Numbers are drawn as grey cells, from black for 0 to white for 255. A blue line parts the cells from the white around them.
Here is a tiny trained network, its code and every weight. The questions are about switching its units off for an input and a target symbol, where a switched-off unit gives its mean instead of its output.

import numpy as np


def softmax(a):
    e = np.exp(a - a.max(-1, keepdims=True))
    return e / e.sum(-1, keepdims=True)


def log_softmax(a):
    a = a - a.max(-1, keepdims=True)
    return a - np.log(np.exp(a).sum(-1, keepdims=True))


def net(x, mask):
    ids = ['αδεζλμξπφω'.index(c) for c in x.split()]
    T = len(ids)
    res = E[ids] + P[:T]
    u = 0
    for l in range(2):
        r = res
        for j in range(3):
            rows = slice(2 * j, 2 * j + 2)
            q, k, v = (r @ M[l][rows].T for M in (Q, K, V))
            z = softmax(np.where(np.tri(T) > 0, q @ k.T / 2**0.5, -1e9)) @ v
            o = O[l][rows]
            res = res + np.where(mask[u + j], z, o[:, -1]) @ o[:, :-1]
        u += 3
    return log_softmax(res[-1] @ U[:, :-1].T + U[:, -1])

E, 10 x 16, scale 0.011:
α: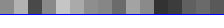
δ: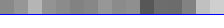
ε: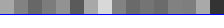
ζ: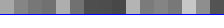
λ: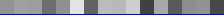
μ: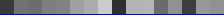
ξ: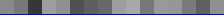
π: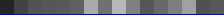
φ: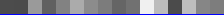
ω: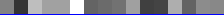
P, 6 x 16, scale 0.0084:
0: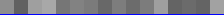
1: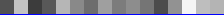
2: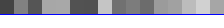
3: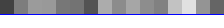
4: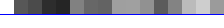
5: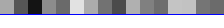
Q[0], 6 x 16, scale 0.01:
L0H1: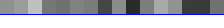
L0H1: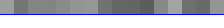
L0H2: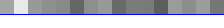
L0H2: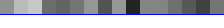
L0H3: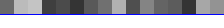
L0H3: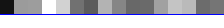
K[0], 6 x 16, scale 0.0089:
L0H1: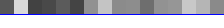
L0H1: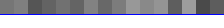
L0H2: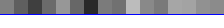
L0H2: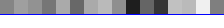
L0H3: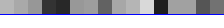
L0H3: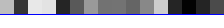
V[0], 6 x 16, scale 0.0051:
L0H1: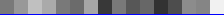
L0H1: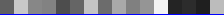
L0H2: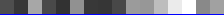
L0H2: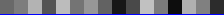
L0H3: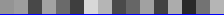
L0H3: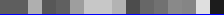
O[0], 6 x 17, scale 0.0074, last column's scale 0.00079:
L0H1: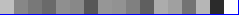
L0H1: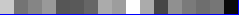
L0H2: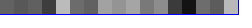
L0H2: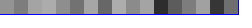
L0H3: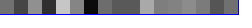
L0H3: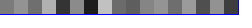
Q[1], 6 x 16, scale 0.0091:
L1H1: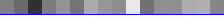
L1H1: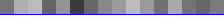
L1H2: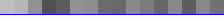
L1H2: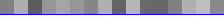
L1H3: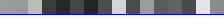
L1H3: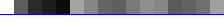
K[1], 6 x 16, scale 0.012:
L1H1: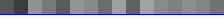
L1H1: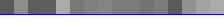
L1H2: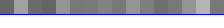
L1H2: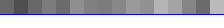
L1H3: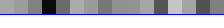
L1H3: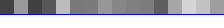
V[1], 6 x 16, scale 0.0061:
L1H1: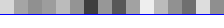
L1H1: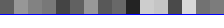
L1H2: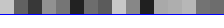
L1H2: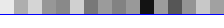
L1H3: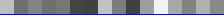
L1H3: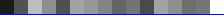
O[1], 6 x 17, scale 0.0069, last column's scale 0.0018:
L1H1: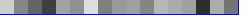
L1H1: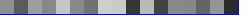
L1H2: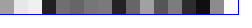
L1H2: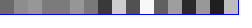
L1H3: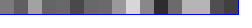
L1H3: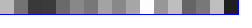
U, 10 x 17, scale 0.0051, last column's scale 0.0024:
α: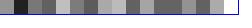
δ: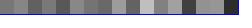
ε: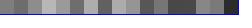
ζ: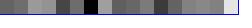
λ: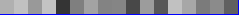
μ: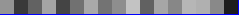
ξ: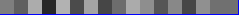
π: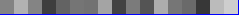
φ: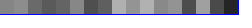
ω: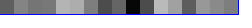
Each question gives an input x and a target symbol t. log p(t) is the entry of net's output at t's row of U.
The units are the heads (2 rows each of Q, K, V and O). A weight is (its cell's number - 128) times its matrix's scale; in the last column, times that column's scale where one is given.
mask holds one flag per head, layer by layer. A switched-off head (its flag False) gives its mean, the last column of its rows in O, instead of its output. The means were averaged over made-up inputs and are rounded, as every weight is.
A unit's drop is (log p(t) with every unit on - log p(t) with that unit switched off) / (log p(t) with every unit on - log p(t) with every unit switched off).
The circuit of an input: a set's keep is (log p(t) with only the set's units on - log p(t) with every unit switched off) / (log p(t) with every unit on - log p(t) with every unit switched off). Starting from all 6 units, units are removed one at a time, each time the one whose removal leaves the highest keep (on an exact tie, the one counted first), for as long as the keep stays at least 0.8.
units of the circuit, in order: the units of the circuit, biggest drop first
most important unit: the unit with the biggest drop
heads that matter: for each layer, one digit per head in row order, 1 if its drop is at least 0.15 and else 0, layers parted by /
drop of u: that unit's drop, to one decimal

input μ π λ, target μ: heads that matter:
000 / 010
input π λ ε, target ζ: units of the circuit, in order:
(L1H1)
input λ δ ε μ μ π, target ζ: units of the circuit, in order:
(L1H1, L0H3)
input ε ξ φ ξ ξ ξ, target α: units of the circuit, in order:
(L1H1, L0H2)
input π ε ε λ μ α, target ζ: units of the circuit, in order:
(L1H3, L1H1)
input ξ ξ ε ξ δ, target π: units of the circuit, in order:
(L1H2, L0H2)
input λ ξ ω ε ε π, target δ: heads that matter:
101 / 011
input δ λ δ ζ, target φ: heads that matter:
000 / 010
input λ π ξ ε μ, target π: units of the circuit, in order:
(L1H3, L1H2)
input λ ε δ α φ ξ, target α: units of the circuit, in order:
(L1H1, L0H3)
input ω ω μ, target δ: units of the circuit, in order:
(L1H3, L1H2)
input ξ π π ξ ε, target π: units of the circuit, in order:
(L1H2, L0H2)
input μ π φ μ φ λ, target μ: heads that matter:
001 / 011
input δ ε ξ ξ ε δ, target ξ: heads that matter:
101 / 011
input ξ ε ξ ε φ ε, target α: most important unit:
L1H1
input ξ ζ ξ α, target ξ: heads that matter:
001 / 000
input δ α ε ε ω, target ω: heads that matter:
100 / 001
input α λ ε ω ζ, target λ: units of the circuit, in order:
(L0H3, L0H2)
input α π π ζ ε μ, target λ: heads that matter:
010 / 000
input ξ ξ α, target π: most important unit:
L1H2
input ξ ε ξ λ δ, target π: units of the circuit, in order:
(L1H1, L1H2, L0H2)
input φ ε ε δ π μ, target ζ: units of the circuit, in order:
(L0H3, L1H3)
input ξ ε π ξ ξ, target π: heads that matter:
011 / 010
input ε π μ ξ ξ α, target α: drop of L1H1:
0.5
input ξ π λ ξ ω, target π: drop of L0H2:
0.2
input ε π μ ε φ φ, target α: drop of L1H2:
0.1
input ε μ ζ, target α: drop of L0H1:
0.2
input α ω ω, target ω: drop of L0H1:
0.2
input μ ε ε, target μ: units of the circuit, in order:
(L1H2)
